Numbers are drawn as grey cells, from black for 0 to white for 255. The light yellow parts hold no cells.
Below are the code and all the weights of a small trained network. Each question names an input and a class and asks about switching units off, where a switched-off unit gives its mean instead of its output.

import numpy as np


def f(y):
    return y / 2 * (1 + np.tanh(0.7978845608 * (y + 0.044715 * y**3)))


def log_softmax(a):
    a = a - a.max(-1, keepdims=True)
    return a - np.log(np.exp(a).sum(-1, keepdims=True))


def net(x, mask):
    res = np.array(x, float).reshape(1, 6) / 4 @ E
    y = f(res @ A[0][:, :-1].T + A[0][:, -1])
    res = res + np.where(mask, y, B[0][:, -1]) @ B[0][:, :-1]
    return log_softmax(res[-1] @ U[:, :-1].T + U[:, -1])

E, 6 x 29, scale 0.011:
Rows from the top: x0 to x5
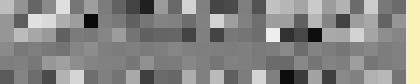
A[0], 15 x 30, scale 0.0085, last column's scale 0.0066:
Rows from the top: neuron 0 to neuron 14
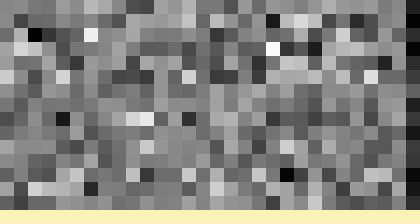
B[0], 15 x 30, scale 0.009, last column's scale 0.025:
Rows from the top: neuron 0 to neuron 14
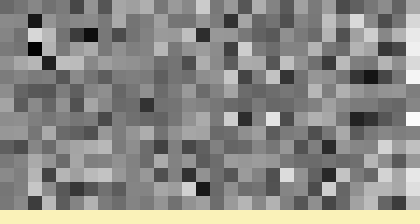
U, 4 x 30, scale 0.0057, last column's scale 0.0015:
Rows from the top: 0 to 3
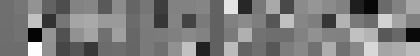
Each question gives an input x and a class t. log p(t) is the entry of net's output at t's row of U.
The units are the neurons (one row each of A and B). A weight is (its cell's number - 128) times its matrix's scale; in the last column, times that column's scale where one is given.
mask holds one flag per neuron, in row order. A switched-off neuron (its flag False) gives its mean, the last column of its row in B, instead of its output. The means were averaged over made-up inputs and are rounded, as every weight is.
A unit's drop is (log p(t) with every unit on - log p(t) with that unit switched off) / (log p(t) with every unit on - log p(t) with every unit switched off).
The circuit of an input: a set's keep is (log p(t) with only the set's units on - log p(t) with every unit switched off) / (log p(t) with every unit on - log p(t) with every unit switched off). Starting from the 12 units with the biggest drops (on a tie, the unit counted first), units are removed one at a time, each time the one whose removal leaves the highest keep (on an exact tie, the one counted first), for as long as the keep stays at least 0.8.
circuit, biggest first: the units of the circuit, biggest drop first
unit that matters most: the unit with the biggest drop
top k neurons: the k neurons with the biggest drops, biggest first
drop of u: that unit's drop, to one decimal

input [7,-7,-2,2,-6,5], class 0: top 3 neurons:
[neuron 5; neuron 13; neuron 0]
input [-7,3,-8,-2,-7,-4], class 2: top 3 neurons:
[neuron 1; neuron 14; neuron 5]
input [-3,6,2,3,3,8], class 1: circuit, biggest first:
[neuron 12]
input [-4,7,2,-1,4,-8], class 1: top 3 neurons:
[neuron 4; neuron 10; neuron 2]
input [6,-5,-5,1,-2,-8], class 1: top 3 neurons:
[neuron 4; neuron 10; neuron 8]
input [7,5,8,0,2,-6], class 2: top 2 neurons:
[neuron 3; neuron 8]
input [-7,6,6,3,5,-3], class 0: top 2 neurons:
[neuron 8; neuron 2]
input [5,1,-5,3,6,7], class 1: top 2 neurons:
[neuron 12; neuron 8]
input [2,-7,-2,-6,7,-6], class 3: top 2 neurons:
[neuron 2; neuron 12]
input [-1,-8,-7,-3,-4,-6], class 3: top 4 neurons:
[neuron 2; neuron 3; neuron 12; neuron 11]
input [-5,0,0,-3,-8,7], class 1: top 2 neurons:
[neuron 12; neuron 5]
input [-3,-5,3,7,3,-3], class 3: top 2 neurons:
[neuron 2; neuron 5]
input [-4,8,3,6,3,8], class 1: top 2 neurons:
[neuron 12; neuron 2]
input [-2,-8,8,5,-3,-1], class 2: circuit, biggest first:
[neuron 3]
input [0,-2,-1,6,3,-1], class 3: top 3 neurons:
[neuron 12; neuron 3; neuron 8]
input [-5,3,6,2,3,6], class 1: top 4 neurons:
[neuron 12; neuron 5; neuron 1; neuron 14]
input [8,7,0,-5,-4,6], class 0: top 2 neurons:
[neuron 5; neuron 2]
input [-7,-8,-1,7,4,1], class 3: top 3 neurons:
[neuron 2; neuron 5; neuron 11]
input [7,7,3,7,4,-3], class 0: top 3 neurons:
[neuron 5; neuron 2; neuron 0]
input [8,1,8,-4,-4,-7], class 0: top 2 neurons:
[neuron 5; neuron 1]
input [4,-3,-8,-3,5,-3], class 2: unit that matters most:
neuron 1
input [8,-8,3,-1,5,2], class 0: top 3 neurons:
[neuron 5; neuron 13; neuron 0]
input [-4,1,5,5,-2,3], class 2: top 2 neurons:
[neuron 3; neuron 5]
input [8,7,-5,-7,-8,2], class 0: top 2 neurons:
[neuron 5; neuron 2]
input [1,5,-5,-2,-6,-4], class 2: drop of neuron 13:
-0.1
